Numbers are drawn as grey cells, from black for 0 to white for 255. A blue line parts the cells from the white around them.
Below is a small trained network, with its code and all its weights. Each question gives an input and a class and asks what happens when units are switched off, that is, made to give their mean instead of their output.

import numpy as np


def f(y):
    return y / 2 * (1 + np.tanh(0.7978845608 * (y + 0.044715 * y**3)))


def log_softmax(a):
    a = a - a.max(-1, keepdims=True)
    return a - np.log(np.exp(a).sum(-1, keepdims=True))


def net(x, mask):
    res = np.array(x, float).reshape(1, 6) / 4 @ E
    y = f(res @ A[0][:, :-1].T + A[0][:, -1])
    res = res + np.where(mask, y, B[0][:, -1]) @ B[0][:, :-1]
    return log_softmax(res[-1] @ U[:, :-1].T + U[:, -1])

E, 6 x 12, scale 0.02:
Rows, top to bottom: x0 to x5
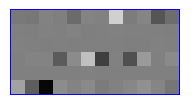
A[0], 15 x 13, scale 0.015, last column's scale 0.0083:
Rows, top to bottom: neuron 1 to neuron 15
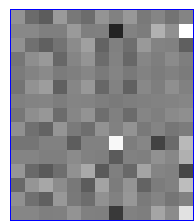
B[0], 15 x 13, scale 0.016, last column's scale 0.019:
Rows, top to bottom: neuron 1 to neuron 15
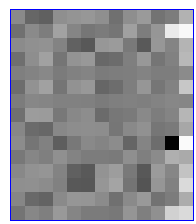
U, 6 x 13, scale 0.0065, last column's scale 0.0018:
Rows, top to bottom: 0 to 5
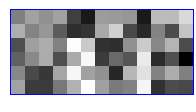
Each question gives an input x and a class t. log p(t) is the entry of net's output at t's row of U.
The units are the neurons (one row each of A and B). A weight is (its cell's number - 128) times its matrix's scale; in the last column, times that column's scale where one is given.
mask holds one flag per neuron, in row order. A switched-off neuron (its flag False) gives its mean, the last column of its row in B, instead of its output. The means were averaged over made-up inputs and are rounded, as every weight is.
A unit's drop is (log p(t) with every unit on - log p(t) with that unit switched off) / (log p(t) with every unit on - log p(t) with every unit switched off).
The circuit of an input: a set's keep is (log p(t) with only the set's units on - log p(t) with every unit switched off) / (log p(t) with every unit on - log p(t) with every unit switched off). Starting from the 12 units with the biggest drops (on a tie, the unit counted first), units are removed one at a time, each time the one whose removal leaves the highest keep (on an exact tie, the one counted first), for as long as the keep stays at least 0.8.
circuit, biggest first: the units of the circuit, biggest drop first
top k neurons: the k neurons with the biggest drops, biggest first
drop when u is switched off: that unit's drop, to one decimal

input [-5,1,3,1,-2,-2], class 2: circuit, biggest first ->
[neuron 12]
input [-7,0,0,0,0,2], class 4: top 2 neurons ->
[neuron 13; neuron 12]
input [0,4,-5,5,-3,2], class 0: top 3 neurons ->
[neuron 10; neuron 12; neuron 3]
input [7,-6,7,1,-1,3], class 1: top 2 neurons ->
[neuron 6; neuron 4]
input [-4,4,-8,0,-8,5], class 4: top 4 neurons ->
[neuron 13; neuron 1; neuron 14; neuron 9]
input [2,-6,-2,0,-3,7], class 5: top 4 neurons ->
[neuron 13; neuron 1; neuron 14; neuron 9]
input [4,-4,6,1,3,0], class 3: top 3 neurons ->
[neuron 13; neuron 12; neuron 3]
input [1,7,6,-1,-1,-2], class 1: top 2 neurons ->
[neuron 2; neuron 15]
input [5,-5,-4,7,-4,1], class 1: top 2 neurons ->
[neuron 12; neuron 3]
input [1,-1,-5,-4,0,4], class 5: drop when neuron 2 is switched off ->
0.2
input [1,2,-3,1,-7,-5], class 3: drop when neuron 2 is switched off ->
0.3
